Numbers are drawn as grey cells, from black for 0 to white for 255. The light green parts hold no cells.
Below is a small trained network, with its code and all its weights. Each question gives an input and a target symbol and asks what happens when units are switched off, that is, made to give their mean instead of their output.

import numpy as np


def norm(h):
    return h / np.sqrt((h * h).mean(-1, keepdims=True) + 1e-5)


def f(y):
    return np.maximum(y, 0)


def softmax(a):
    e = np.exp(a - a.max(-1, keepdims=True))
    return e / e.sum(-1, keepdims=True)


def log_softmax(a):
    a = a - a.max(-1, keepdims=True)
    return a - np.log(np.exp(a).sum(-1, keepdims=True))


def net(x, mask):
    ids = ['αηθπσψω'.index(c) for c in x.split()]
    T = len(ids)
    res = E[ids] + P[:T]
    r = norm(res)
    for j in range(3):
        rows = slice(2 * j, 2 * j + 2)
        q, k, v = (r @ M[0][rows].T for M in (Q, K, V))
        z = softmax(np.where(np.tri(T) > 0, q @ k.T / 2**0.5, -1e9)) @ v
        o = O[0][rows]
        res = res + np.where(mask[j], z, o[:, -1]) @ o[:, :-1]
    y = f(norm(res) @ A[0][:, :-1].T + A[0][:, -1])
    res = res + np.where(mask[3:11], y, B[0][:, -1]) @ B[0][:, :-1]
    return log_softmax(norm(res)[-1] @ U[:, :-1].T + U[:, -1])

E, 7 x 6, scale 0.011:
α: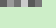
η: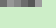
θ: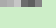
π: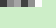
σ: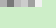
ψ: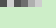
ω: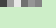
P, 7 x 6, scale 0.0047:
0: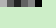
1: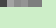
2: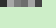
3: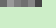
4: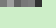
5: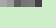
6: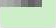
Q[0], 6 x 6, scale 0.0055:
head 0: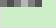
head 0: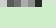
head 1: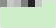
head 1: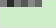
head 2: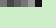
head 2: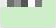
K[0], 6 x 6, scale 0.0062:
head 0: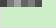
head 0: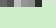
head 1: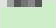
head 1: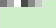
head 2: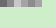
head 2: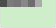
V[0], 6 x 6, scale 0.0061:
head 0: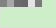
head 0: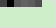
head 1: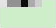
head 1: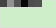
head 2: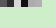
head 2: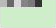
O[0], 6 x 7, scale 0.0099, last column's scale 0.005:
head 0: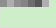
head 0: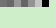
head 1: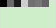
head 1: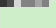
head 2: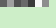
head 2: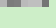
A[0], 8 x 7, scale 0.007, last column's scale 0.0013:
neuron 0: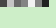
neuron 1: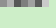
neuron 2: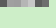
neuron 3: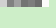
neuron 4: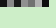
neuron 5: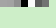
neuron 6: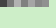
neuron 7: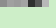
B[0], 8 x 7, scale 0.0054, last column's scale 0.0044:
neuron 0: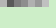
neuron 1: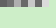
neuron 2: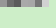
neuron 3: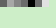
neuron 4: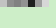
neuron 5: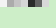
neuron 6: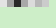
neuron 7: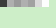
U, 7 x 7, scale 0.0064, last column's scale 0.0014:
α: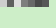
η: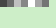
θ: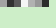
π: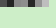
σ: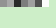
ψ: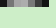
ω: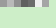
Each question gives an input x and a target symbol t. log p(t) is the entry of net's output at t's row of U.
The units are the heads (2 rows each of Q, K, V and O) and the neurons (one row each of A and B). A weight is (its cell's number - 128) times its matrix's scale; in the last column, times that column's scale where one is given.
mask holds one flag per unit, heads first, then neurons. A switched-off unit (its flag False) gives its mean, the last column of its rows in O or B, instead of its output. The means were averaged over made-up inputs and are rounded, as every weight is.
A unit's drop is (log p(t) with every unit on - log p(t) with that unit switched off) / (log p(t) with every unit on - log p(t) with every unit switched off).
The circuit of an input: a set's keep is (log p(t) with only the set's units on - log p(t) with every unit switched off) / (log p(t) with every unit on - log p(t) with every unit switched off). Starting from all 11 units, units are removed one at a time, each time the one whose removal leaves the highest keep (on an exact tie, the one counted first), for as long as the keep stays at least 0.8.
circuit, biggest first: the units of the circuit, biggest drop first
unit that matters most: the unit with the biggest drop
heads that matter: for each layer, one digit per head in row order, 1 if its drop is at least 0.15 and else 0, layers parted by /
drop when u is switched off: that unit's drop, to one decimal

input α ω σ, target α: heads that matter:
011
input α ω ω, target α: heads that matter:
010
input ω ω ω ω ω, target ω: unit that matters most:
head 2
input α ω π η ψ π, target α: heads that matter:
001
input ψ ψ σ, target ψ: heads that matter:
101
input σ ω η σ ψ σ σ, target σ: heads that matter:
010
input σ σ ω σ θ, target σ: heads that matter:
010
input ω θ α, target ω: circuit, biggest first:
(head 1; head 2)
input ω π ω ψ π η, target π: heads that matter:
011
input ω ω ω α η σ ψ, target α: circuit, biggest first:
(head 1; neuron 5; head 2)
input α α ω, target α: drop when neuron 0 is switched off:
0.0
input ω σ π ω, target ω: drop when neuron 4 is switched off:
0.1
